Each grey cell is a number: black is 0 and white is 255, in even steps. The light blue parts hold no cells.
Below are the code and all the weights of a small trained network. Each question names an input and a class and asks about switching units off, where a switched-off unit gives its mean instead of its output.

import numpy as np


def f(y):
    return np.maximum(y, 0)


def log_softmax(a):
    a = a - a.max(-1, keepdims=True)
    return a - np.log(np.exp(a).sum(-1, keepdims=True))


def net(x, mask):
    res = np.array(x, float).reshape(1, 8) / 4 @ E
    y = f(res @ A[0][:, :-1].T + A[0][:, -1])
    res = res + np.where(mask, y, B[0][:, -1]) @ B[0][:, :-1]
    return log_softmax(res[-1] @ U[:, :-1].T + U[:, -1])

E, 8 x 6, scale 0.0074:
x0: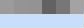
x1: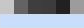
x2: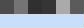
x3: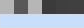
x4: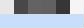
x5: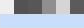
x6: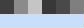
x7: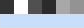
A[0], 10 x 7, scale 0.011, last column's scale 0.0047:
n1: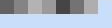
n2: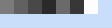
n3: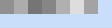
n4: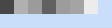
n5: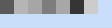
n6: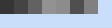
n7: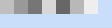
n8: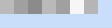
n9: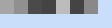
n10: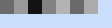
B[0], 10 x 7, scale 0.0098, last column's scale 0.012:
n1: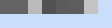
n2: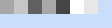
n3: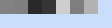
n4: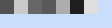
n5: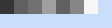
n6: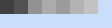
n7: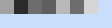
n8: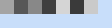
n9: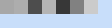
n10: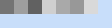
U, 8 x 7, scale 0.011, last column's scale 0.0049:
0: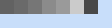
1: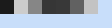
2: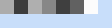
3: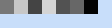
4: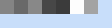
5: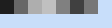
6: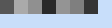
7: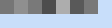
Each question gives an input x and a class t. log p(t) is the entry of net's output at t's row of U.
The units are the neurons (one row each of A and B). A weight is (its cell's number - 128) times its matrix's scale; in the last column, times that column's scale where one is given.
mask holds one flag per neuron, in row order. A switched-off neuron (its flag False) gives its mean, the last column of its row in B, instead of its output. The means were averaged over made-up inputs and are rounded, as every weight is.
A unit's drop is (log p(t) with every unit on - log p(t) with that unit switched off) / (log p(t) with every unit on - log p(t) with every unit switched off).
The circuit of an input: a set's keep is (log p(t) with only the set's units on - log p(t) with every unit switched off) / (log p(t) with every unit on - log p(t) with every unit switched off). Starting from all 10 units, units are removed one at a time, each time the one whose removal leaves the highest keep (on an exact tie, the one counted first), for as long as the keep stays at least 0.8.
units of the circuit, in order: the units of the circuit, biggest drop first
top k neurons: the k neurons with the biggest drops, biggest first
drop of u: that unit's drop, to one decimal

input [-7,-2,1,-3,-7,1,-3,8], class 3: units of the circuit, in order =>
(n10)
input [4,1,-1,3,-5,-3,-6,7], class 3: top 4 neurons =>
(n10; n1; n9; n8)
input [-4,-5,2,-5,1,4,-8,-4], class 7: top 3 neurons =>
(n8; n2; n5)
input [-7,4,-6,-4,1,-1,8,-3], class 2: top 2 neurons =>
(n2; n4)
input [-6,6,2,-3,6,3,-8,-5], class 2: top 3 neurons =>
(n4; n7; n6)
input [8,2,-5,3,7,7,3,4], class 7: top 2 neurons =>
(n8; n3)
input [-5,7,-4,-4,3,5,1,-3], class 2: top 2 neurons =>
(n4; n10)
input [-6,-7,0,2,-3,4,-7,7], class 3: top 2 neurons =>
(n9; n10)
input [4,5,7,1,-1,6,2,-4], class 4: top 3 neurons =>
(n4; n2; n5)
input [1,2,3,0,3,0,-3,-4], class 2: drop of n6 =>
0.2
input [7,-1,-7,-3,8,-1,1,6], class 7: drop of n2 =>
0.0
